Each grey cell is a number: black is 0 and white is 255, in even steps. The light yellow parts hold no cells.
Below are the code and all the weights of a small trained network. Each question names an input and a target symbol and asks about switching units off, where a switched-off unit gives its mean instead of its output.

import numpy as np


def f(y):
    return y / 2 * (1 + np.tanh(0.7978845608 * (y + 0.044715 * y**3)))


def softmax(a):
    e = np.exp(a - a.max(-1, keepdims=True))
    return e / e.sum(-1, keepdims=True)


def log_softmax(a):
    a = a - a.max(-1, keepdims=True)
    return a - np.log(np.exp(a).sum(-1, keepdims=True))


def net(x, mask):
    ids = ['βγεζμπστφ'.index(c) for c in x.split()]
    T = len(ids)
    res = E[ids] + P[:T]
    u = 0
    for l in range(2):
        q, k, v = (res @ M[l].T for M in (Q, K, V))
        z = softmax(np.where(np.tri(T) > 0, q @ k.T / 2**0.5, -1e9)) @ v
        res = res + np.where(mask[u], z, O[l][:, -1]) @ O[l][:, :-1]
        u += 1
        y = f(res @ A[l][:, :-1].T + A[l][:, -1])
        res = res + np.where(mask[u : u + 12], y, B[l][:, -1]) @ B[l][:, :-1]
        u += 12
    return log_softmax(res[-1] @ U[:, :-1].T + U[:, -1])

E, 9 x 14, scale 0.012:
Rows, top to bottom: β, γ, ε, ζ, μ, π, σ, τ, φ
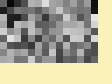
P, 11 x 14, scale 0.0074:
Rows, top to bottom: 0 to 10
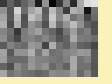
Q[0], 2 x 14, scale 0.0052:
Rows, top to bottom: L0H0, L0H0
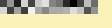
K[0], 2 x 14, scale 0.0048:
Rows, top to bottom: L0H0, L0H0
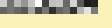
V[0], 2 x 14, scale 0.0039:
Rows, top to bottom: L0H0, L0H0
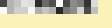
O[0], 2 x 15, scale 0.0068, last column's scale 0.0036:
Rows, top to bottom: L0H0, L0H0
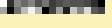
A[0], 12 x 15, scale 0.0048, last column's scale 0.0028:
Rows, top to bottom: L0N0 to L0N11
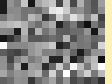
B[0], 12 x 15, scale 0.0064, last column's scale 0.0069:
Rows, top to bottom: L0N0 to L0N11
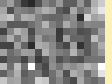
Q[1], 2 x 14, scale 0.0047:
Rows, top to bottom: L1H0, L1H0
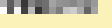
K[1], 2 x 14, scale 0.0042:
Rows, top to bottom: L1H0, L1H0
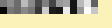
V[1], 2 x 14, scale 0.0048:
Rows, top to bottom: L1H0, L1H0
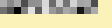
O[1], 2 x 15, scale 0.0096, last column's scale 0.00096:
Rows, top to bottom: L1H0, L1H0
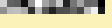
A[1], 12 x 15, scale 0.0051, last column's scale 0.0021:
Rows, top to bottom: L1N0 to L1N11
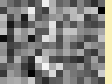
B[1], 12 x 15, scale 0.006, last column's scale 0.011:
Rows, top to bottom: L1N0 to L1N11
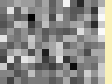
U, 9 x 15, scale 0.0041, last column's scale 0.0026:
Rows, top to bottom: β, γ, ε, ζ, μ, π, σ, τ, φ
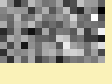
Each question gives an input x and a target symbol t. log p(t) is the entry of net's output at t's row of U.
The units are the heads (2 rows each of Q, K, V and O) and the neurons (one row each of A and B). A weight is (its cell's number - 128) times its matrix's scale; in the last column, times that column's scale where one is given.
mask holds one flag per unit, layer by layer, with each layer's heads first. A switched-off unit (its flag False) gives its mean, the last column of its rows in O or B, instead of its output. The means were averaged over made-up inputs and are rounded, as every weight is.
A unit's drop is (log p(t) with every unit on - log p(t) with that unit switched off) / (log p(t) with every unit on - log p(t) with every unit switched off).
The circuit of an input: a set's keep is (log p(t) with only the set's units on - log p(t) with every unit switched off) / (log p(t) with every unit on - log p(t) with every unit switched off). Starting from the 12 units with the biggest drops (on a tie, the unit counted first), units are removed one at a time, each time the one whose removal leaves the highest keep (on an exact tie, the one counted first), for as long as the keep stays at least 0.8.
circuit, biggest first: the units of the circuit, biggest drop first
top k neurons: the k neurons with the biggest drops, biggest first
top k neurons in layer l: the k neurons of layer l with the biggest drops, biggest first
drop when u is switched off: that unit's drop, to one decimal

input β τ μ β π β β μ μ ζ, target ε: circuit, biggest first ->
[L1H0 L0H0 L0N1]
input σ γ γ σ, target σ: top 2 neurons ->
[L1N5 L0N0]
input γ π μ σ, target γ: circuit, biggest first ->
[L0H0 L1N0 L0N9]
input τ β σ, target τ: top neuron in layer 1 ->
[L1N9]
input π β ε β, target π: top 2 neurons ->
[L1N8 L1N3]
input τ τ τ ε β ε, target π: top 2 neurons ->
[L1N1 L0N1]
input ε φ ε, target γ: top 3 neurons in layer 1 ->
[L1N1 L1N11 L1N5]
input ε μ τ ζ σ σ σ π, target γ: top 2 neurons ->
[L1N1 L0N8]
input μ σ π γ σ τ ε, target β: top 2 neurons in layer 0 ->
[L0N9 L0N6]
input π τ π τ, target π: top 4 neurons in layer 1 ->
[L1N8 L1N3 L1N0 L1N7]
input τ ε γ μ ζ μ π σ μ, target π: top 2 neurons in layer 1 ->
[L1N1 L1N7]
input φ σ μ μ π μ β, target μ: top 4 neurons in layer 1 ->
[L1N3 L1N2 L1N10 L1N1]
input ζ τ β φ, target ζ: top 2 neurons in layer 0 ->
[L0N6 L0N8]
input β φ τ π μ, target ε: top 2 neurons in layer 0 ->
[L0N1 L0N10]
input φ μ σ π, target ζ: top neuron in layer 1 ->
[L1N2]
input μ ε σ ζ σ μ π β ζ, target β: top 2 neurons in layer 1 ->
[L1N4 L1N3]
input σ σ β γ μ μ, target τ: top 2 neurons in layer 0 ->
[L0N5 L0N0]
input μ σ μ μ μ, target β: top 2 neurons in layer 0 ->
[L0N9 L0N2]
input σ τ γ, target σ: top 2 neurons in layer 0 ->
[L0N1 L0N0]
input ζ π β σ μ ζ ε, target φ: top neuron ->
[L0N8]
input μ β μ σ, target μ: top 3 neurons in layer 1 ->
[L1N3 L1N2 L1N5]
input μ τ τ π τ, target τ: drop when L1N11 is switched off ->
0.1
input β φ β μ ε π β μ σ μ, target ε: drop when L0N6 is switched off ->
0.0
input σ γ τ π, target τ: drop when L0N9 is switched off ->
0.1
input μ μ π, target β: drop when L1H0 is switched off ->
0.3
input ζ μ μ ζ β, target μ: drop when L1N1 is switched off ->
0.2
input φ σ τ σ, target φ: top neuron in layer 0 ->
[L0N1]
